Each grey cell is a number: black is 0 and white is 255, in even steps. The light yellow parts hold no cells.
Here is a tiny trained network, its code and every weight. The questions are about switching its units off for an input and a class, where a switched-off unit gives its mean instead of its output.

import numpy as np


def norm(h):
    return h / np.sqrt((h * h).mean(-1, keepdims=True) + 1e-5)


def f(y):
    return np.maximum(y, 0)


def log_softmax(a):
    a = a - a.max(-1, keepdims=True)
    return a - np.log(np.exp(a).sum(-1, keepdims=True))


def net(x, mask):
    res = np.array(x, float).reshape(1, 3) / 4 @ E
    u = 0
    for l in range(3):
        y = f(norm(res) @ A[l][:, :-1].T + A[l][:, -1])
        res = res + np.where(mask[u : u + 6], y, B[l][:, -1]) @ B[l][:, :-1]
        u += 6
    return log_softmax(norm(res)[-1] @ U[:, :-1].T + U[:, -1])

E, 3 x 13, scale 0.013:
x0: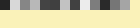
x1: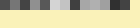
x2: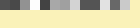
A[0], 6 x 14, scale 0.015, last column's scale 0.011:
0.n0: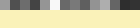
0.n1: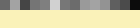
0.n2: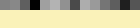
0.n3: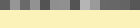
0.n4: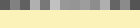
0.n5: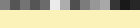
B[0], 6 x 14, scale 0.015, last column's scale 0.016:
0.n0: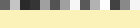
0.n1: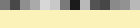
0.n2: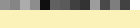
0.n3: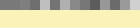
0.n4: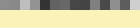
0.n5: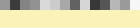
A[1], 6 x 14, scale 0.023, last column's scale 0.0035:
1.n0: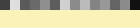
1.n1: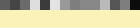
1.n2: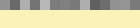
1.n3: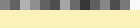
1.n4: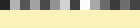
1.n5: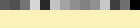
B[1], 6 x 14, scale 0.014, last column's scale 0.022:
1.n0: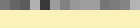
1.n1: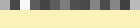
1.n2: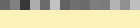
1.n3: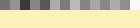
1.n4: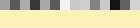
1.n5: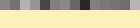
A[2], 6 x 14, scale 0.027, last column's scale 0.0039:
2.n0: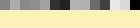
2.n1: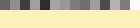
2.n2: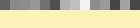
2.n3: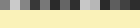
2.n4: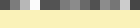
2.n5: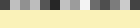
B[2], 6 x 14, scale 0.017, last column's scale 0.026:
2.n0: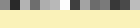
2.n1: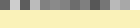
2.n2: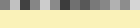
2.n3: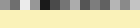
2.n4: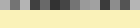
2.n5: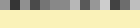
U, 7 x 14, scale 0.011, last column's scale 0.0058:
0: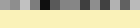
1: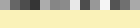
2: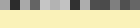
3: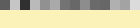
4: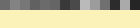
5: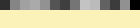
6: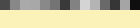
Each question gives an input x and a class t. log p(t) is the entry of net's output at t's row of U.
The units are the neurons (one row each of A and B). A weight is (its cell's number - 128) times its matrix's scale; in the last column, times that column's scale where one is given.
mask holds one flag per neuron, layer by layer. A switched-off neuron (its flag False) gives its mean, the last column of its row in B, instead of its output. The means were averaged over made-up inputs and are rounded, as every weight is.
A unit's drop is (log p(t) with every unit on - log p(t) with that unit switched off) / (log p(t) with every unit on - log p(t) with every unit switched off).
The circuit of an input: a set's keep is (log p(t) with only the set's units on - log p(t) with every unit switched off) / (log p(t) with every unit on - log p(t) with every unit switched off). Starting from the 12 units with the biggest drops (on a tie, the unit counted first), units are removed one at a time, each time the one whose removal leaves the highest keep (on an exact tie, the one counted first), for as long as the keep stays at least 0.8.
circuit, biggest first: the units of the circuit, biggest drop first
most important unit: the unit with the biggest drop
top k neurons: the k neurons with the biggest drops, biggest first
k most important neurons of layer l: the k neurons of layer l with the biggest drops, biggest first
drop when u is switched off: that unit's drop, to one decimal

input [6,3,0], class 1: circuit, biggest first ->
[1.n4]
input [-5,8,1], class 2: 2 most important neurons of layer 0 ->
[0.n5; 0.n1]
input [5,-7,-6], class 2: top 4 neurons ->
[0.n0; 2.n0; 0.n2; 1.n4]
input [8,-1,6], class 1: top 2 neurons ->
[1.n4; 0.n2]
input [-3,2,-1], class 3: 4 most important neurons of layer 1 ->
[1.n0; 1.n1; 1.n4; 1.n5]
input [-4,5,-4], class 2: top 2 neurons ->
[0.n5; 0.n1]
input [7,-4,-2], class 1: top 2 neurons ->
[2.n5; 1.n4]
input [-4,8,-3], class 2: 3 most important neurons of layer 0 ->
[0.n5; 0.n1; 0.n2]
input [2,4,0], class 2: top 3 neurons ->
[0.n1; 0.n5; 2.n2]
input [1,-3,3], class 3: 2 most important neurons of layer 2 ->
[2.n1; 2.n3]
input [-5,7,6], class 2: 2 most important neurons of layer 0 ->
[0.n5; 0.n2]
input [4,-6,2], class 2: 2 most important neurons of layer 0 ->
[0.n0; 0.n3]
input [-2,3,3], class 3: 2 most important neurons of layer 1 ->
[1.n4; 1.n2]
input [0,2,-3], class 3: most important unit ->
2.n1
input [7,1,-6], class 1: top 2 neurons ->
[1.n4; 0.n4]
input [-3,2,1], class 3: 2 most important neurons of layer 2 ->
[2.n5; 2.n2]
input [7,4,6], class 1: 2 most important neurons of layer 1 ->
[1.n4; 1.n3]
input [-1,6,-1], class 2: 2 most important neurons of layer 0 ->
[0.n5; 0.n1]
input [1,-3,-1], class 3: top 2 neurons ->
[1.n2; 2.n1]
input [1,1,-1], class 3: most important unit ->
0.n3
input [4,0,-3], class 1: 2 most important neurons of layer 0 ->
[0.n4; 0.n5]
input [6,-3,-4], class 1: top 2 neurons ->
[2.n5; 1.n4]
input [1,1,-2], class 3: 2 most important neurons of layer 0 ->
[0.n3; 0.n4]
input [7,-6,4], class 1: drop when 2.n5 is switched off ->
0.5
